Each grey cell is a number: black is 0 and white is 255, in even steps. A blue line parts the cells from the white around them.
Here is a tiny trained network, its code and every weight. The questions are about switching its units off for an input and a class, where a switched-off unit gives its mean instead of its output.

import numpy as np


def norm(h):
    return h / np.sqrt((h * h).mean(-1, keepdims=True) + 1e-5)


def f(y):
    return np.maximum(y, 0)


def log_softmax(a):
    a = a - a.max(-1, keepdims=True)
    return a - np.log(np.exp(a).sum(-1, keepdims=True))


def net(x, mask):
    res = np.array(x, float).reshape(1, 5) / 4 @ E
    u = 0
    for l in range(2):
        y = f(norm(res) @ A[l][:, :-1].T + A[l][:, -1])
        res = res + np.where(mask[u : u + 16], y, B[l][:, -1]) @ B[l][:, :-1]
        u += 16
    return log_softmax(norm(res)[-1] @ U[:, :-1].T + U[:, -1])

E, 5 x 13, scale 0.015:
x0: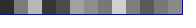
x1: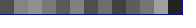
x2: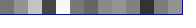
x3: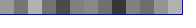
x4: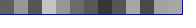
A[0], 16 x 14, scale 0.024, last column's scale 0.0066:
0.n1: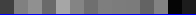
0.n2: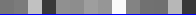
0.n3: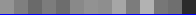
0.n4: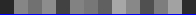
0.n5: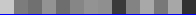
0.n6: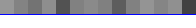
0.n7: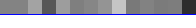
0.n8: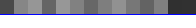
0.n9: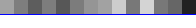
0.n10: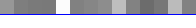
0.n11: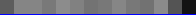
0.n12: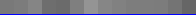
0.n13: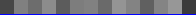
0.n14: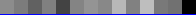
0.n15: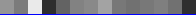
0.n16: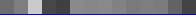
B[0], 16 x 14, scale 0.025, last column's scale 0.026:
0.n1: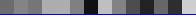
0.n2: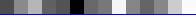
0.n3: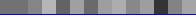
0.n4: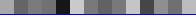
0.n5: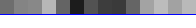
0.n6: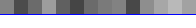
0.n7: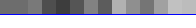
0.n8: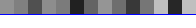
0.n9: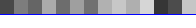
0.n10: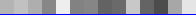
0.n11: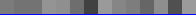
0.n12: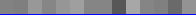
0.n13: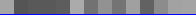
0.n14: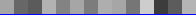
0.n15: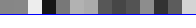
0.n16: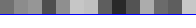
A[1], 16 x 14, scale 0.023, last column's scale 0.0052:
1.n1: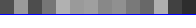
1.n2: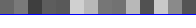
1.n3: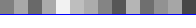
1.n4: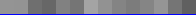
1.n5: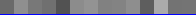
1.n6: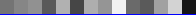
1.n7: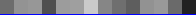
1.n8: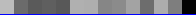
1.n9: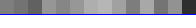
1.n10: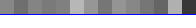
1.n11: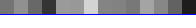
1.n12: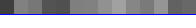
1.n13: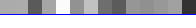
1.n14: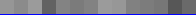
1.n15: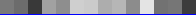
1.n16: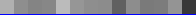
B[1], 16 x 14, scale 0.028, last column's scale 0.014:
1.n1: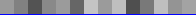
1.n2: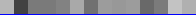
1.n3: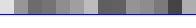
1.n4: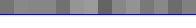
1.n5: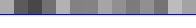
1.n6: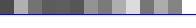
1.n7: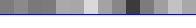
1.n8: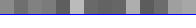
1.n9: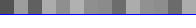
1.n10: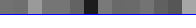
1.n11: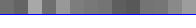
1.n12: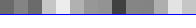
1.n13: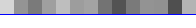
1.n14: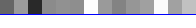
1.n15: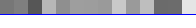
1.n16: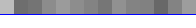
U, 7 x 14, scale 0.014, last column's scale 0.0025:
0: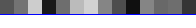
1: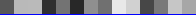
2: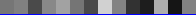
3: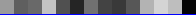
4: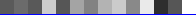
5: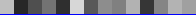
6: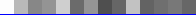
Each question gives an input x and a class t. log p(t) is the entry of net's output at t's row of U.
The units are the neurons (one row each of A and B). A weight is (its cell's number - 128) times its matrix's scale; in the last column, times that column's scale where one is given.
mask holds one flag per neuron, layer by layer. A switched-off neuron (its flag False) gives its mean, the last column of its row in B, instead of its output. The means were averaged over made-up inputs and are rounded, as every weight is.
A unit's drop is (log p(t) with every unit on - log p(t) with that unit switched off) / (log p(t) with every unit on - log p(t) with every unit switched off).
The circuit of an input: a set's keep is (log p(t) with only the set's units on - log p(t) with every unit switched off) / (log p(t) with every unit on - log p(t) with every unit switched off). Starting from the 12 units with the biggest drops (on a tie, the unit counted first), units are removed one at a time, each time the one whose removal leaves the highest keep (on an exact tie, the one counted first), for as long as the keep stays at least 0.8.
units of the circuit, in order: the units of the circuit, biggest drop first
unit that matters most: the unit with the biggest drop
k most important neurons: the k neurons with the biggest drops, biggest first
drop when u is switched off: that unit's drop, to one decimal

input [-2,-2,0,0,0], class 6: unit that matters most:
0.n10
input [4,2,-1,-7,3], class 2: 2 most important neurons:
[0.n1; 0.n8]
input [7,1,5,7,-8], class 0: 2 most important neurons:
[0.n15; 0.n16]
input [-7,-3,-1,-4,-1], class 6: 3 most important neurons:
[0.n10; 0.n2; 0.n5]
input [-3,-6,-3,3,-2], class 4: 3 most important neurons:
[0.n9; 0.n14; 0.n2]
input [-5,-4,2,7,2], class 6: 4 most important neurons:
[0.n2; 0.n10; 0.n7; 1.n13]
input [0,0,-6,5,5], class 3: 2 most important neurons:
[0.n5; 0.n6]
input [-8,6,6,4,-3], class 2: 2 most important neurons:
[0.n10; 0.n16]
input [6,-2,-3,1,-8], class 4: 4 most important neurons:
[0.n9; 0.n14; 0.n3; 1.n15]
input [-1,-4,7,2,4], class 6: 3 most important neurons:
[0.n10; 1.n13; 1.n3]
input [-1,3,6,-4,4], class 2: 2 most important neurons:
[0.n1; 0.n8]
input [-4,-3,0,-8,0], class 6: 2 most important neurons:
[0.n10; 1.n3]
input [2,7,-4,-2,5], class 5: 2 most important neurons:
[0.n4; 0.n13]
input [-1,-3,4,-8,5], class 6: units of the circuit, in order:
[0.n10]
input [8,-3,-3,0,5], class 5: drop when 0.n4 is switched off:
0.2
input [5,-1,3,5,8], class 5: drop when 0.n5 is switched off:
0.0
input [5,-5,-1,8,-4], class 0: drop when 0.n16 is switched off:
0.5
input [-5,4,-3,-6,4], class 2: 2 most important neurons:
[0.n10; 0.n2]
